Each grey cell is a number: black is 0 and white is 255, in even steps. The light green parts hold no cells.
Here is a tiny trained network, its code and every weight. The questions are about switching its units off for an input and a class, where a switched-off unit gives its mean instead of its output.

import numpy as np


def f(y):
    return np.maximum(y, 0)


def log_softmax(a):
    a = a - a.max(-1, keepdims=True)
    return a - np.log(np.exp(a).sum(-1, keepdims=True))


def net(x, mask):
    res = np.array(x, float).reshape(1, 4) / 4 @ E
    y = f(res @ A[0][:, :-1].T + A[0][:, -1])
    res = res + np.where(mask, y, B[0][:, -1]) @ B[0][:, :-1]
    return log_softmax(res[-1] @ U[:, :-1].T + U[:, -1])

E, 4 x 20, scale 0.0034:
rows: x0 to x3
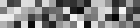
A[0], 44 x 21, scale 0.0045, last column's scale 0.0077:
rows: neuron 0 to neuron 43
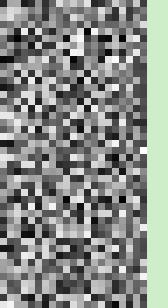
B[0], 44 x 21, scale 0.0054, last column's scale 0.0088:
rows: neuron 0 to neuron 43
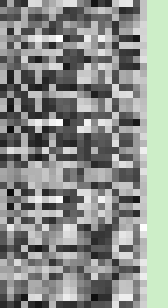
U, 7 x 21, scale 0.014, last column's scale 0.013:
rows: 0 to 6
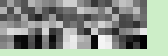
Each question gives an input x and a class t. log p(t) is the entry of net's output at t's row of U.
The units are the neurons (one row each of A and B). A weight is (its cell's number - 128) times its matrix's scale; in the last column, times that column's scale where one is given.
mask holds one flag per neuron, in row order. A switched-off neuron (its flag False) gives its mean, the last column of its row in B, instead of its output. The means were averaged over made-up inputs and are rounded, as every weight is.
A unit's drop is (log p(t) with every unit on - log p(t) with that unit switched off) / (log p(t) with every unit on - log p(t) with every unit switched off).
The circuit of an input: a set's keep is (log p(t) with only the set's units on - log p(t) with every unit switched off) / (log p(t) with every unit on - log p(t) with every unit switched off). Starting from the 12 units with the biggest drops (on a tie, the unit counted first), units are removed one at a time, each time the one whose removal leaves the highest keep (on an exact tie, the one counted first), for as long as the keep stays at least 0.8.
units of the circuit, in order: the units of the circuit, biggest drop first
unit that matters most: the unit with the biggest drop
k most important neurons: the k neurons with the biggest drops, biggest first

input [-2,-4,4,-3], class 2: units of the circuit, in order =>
neuron 19; neuron 22
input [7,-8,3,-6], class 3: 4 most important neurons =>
neuron 28; neuron 5; neuron 7; neuron 24
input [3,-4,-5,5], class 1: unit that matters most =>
neuron 4
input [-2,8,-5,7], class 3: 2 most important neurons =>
neuron 17; neuron 30
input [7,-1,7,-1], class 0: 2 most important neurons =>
neuron 36; neuron 23
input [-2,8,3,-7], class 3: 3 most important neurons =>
neuron 17; neuron 30; neuron 38
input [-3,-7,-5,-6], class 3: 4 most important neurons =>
neuron 5; neuron 28; neuron 24; neuron 7
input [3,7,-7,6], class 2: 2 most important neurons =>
neuron 8; neuron 12
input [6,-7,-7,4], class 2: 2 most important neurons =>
neuron 8; neuron 12
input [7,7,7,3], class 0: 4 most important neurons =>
neuron 36; neuron 13; neuron 23; neuron 41
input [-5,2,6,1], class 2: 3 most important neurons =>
neuron 43; neuron 22; neuron 16
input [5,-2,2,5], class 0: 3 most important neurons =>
neuron 41; neuron 36; neuron 23
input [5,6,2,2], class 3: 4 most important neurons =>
neuron 17; neuron 38; neuron 30; neuron 1
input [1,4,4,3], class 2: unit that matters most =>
neuron 5
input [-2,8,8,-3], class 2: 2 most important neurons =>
neuron 43; neuron 22
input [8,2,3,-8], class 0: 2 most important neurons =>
neuron 36; neuron 13
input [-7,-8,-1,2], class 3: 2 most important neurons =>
neuron 5; neuron 28
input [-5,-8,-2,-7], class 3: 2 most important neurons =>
neuron 5; neuron 28
